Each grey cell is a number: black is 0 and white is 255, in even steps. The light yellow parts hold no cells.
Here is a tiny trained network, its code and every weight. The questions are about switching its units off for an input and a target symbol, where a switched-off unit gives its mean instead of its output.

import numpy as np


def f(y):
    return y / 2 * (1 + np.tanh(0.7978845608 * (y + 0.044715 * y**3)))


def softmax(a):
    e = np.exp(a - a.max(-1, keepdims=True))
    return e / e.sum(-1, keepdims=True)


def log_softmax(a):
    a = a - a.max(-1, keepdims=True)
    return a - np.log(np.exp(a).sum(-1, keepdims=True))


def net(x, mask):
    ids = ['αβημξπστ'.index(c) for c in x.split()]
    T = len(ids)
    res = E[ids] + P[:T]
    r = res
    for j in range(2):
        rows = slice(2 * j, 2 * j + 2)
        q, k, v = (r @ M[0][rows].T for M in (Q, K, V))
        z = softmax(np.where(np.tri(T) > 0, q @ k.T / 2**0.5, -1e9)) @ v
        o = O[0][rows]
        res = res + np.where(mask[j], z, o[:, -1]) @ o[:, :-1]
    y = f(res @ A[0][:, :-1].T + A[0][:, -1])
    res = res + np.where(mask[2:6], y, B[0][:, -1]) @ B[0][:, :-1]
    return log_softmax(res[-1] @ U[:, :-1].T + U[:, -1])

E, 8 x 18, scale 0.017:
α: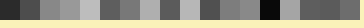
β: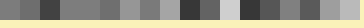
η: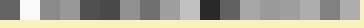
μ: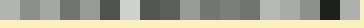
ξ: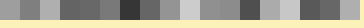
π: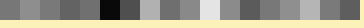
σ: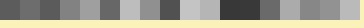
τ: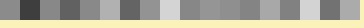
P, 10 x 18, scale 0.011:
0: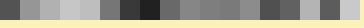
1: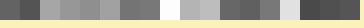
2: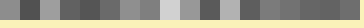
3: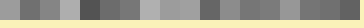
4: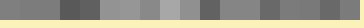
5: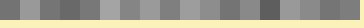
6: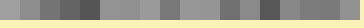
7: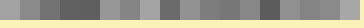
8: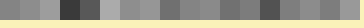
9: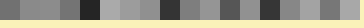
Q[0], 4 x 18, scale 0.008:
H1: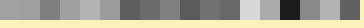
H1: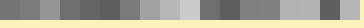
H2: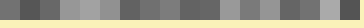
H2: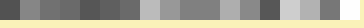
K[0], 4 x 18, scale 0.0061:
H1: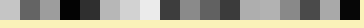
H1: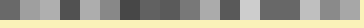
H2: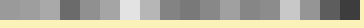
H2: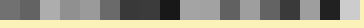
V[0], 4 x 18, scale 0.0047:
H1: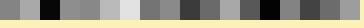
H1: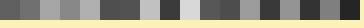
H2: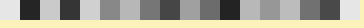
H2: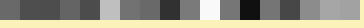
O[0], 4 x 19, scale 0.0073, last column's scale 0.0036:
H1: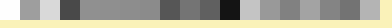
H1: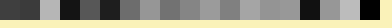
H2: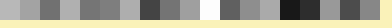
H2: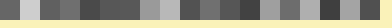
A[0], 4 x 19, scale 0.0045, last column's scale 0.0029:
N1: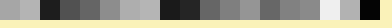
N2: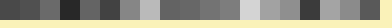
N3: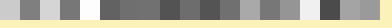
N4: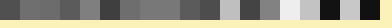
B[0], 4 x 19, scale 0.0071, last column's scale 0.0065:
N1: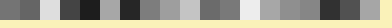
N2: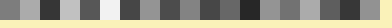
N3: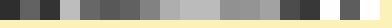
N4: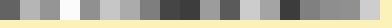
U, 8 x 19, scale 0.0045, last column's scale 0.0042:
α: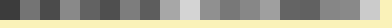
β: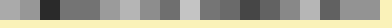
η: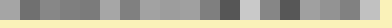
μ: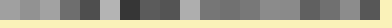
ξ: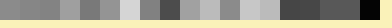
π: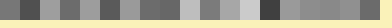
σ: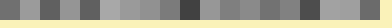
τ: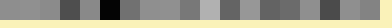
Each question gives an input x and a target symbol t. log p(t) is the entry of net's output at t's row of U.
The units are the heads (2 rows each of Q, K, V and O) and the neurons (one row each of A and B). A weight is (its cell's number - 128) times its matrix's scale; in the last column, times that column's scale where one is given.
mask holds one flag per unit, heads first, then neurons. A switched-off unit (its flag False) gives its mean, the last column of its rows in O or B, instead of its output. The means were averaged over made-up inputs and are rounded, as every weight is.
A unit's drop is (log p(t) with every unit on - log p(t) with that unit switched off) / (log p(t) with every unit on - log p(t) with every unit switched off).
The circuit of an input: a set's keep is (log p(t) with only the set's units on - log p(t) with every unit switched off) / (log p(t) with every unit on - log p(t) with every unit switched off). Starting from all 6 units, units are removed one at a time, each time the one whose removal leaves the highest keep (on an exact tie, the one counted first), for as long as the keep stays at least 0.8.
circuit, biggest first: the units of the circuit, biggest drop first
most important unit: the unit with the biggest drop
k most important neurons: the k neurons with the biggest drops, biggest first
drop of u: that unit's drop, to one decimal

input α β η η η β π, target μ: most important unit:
N2
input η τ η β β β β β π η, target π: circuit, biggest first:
[H2; N3; H1]
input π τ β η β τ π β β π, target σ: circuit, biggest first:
[N4; H1; H2]
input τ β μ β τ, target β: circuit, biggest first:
[H1; N3]
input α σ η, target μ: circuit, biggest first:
[N2; H1; N3]
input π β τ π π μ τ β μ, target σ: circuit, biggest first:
[N4; H2; H1]
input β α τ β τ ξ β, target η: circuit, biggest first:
[H1; N1]
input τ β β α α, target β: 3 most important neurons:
[N3; N1; N4]
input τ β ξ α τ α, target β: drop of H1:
0.7
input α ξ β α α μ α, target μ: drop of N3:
0.2
